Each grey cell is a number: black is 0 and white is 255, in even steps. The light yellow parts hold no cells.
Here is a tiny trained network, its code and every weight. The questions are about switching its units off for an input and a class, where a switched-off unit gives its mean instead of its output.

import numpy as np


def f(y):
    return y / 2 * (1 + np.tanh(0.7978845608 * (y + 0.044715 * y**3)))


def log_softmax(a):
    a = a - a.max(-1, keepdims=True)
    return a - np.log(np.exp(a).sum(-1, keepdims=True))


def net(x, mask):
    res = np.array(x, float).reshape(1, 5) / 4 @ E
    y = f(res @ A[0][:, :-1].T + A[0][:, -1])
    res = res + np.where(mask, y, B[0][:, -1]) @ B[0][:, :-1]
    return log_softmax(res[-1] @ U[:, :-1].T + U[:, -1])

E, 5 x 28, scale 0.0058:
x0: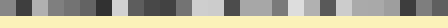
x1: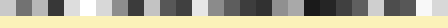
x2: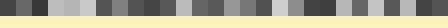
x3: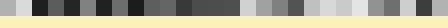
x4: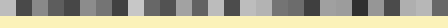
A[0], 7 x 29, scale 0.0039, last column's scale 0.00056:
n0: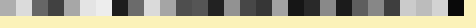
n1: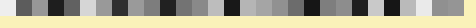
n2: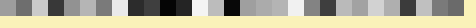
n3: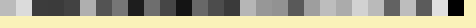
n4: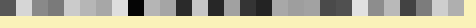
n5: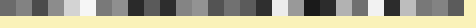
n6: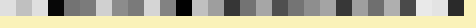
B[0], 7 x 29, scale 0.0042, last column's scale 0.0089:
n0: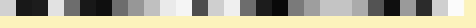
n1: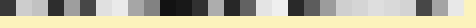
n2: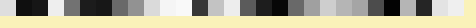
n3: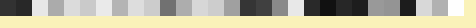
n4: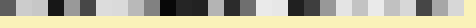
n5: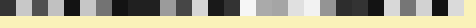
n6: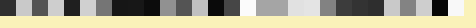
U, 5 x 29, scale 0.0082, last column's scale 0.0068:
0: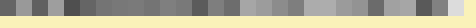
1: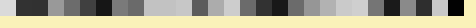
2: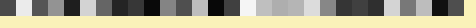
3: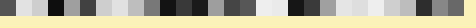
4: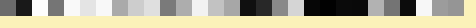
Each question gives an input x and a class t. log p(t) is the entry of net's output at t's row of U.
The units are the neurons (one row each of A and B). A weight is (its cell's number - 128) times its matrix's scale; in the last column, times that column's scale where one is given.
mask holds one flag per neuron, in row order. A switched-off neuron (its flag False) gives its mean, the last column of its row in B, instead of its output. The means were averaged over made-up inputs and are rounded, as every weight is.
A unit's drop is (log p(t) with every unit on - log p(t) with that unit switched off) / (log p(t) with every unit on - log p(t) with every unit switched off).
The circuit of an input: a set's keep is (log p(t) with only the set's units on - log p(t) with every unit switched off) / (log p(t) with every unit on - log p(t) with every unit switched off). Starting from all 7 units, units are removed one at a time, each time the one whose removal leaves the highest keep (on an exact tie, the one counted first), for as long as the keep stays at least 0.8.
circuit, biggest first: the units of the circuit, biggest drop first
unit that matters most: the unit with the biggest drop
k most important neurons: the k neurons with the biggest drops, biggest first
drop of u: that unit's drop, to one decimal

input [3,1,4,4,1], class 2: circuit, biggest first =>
n5
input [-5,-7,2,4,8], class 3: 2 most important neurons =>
n6, n0
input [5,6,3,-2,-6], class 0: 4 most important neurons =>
n2, n5, n4, n1
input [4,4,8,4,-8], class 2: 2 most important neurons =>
n5, n1
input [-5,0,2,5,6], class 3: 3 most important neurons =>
n1, n2, n6
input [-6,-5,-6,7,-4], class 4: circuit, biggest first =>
n3, n2, n5
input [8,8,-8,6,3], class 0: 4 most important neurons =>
n2, n6, n1, n0
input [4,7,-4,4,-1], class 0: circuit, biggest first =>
n2, n6, n4, n1
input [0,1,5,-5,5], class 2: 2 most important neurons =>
n5, n3
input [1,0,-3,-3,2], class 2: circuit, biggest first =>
n3, n0
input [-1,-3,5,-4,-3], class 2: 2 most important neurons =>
n3, n0
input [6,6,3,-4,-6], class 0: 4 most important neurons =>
n2, n5, n4, n0
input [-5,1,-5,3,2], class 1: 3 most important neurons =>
n0, n5, n4
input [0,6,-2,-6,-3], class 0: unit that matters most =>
n3
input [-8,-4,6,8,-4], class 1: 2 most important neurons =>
n0, n6
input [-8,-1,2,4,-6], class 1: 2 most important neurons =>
n0, n1
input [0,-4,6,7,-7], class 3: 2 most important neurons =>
n6, n4
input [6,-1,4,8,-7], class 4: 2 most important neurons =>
n3, n1
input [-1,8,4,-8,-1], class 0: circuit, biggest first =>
n5, n3, n0, n4
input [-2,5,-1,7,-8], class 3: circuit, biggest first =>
n4
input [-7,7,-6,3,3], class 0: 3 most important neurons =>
n0, n6, n1
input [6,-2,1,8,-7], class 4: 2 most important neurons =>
n3, n1
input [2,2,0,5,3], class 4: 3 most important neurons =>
n3, n4, n0
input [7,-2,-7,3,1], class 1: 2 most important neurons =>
n2, n5
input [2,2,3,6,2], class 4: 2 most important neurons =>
n3, n6
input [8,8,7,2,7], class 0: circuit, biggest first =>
n2, n5, n1
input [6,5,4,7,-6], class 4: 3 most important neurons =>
n3, n0, n1
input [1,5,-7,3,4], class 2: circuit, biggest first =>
n6
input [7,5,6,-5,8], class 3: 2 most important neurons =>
n1, n0
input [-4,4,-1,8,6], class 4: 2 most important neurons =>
n3, n4
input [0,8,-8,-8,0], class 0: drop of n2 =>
0.2
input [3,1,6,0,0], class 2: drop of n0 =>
0.1
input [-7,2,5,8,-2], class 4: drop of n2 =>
0.4
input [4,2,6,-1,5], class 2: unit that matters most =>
n5
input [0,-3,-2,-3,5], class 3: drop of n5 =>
0.3
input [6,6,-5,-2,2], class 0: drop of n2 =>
0.8
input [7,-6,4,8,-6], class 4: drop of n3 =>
0.7
